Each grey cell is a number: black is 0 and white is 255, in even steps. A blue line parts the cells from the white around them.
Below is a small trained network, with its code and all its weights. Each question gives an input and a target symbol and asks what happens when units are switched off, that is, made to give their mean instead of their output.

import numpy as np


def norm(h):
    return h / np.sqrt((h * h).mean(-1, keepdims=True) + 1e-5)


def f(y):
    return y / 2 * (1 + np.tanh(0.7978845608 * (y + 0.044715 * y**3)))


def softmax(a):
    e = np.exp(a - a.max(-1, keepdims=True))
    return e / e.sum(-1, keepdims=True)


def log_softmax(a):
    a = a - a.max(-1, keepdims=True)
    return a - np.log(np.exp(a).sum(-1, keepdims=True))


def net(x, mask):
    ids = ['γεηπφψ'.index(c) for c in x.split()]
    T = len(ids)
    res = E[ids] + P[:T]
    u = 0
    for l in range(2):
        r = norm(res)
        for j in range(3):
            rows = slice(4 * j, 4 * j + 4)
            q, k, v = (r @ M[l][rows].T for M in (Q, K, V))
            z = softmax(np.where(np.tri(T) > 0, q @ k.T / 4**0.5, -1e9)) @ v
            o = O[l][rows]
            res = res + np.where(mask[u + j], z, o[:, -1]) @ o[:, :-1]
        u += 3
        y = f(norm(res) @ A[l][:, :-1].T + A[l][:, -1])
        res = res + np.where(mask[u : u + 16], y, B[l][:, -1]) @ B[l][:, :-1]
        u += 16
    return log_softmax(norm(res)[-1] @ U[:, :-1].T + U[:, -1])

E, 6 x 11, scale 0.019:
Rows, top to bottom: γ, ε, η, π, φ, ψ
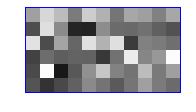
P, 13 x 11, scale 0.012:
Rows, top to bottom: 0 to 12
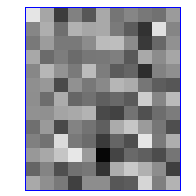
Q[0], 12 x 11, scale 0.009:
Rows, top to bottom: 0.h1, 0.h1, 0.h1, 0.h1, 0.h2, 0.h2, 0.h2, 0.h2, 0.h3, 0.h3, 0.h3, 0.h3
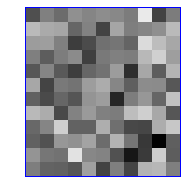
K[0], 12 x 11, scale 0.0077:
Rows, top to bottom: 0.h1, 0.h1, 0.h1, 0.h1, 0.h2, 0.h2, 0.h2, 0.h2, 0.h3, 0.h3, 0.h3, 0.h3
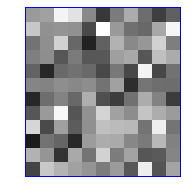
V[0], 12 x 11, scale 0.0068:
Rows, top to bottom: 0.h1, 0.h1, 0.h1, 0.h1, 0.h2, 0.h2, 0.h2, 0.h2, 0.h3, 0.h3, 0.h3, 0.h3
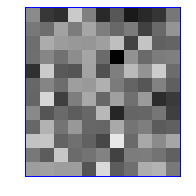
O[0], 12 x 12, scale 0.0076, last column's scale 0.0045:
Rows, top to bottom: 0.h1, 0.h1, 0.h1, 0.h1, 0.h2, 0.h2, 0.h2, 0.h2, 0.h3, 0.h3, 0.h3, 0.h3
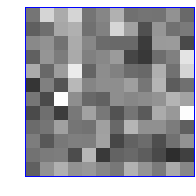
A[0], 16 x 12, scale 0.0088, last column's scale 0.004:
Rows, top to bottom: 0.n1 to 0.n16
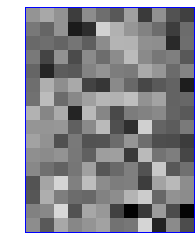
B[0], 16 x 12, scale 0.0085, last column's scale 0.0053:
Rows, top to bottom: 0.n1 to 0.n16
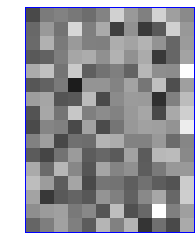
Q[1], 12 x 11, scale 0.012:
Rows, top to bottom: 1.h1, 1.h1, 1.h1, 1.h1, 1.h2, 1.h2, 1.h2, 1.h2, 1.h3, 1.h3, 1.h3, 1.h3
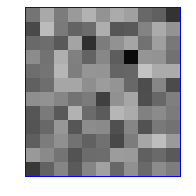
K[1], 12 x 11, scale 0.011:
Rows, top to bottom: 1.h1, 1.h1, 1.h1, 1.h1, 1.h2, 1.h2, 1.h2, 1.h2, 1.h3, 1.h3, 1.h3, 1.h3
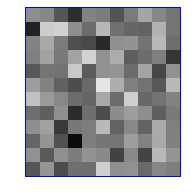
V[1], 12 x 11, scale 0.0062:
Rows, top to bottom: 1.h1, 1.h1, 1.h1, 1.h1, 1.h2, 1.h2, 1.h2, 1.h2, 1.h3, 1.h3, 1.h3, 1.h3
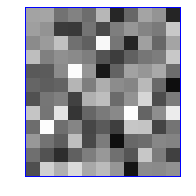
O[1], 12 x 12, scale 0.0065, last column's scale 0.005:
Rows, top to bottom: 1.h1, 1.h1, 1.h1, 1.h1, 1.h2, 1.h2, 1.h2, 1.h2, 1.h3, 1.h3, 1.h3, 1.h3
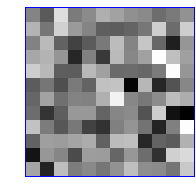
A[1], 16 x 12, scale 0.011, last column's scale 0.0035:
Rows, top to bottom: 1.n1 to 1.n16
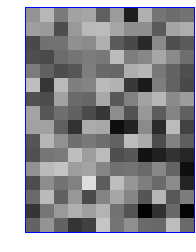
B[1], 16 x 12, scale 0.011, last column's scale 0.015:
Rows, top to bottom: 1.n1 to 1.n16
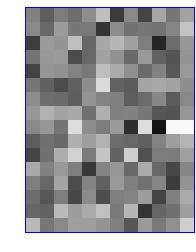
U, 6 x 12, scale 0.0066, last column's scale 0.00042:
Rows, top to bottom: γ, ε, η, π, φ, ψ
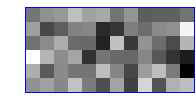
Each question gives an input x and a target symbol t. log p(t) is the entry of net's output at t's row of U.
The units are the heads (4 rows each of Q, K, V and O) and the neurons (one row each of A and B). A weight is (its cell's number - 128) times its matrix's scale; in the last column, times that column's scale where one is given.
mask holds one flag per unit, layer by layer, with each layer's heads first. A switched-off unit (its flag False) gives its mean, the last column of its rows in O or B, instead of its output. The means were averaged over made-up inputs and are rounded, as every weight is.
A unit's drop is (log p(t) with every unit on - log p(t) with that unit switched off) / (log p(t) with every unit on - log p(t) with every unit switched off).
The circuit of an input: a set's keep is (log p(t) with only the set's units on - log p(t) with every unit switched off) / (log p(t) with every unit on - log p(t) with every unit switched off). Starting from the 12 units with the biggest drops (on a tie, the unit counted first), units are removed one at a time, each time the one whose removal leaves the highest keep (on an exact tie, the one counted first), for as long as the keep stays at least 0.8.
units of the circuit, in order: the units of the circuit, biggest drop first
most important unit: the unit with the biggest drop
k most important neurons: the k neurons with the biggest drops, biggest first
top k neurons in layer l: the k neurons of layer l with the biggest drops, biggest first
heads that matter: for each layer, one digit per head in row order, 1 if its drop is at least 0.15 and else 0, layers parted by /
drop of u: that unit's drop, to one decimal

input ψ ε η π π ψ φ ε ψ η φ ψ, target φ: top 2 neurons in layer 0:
0.n9, 0.n8
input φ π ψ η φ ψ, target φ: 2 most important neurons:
0.n9, 1.n9
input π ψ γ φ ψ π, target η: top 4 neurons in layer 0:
0.n4, 0.n13, 0.n3, 0.n5
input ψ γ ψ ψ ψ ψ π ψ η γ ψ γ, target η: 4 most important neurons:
1.n9, 0.n1, 1.n13, 0.n5
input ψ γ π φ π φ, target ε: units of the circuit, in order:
1.h2, 1.n9, 1.h1, 0.h1
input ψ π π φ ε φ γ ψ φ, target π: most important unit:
0.h3
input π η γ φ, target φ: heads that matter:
011 / 010
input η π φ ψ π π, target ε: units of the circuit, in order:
1.h2, 1.n9
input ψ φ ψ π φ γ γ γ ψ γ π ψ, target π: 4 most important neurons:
1.n9, 0.n8, 0.n5, 0.n9
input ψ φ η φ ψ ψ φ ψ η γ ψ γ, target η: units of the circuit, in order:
0.h3, 1.n9, 1.n13
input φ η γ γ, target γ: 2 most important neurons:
1.n9, 0.n16
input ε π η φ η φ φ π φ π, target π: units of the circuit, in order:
0.h2, 1.n8, 1.n9, 1.h3
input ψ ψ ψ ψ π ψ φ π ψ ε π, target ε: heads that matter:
000 / 000
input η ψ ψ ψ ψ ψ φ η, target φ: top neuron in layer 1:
1.n6
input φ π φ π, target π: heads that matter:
110 / 010
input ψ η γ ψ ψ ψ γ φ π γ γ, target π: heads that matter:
000 / 000
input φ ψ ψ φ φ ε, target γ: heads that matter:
000 / 100
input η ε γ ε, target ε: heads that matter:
100 / 010
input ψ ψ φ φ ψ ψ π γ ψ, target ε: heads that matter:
100 / 010
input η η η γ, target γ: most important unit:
1.h2
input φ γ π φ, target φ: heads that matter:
010 / 010
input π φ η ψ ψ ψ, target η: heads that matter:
100 / 000
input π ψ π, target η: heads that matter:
100 / 000
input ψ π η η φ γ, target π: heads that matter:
010 / 000
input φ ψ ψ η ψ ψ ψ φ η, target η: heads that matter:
010 / 000
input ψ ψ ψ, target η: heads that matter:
101 / 001
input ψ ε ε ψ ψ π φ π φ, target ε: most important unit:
0.n7
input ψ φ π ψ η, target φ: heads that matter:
000 / 000
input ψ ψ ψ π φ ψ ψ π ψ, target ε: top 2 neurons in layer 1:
1.n9, 1.n1
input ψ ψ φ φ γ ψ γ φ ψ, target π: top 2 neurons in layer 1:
1.n9, 1.n8
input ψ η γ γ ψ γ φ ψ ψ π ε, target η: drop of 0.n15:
0.2
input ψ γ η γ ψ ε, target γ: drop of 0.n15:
0.0
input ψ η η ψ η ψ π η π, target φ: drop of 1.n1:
-0.1
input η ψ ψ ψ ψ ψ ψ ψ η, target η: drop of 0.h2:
0.2
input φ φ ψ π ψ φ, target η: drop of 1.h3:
0.1
